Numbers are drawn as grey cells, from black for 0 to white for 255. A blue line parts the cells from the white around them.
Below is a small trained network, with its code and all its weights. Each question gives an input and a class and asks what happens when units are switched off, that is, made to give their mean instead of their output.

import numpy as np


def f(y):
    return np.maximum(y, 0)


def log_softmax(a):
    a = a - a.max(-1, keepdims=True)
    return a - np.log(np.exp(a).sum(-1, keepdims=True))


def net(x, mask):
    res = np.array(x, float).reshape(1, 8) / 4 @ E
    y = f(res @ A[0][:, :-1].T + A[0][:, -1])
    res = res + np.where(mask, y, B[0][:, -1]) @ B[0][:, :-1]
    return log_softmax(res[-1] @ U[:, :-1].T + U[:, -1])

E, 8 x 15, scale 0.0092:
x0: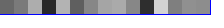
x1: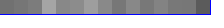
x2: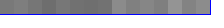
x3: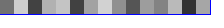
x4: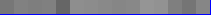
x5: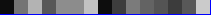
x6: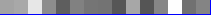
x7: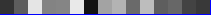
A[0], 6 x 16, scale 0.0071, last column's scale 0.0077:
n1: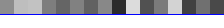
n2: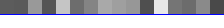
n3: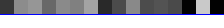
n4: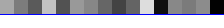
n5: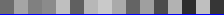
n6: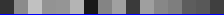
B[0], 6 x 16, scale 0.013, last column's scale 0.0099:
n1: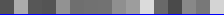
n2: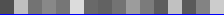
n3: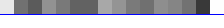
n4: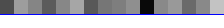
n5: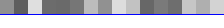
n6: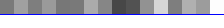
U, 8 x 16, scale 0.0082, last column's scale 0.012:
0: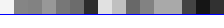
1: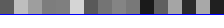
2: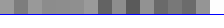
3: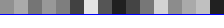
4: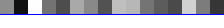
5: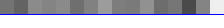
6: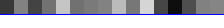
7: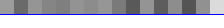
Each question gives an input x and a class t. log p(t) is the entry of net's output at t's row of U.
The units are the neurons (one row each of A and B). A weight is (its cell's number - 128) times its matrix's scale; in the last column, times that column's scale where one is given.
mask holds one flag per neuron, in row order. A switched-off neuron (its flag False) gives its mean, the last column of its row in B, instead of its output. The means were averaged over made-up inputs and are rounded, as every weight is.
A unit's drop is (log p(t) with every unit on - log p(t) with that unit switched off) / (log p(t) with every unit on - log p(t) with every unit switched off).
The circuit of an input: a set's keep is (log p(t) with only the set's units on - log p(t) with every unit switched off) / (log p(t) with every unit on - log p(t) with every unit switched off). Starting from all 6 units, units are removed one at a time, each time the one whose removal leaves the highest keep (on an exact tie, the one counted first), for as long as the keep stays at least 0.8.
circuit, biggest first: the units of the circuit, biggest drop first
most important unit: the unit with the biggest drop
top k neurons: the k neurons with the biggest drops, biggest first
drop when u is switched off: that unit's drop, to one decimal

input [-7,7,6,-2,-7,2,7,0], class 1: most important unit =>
n4
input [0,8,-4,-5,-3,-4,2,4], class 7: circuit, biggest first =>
[n3; n5]
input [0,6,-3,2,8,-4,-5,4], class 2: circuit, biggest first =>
[n3; n1]
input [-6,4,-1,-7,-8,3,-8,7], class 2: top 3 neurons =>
[n6; n5; n1]
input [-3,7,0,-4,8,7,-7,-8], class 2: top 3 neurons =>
[n6; n3; n1]
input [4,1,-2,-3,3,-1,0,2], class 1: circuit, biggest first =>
[n3; n5]
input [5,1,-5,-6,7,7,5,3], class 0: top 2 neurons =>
[n3; n5]
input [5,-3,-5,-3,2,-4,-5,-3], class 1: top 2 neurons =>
[n3; n2]
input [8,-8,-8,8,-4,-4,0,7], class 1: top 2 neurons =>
[n2; n3]
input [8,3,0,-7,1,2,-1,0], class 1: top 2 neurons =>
[n2; n5]
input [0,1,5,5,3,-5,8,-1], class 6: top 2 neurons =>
[n1; n3]
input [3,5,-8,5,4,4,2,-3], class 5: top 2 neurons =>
[n6; n3]
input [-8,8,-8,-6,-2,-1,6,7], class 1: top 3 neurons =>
[n4; n5; n3]
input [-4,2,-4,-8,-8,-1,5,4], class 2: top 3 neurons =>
[n5; n6; n1]
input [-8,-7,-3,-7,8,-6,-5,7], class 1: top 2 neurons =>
[n4; n3]
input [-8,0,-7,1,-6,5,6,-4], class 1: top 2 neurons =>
[n4; n6]
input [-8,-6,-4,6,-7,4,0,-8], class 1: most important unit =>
n4
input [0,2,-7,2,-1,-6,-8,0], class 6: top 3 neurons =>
[n3; n6; n4]
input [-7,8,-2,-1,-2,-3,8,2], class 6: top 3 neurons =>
[n1; n2; n3]
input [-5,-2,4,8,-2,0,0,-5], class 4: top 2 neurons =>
[n5; n6]
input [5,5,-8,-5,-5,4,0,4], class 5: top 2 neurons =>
[n5; n4]
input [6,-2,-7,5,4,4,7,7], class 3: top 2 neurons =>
[n6; n4]
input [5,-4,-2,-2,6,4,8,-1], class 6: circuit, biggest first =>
[n1]
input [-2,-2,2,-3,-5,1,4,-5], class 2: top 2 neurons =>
[n6; n5]
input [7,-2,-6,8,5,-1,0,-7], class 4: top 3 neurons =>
[n5; n6; n4]
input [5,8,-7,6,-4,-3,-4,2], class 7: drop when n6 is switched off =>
-0.1
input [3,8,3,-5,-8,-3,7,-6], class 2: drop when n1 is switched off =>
0.2
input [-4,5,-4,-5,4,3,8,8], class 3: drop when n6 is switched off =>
1.0
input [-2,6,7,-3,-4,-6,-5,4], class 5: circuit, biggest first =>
[n3]
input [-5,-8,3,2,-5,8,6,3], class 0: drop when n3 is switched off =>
1.1
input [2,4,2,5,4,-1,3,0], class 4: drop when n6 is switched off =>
0.1
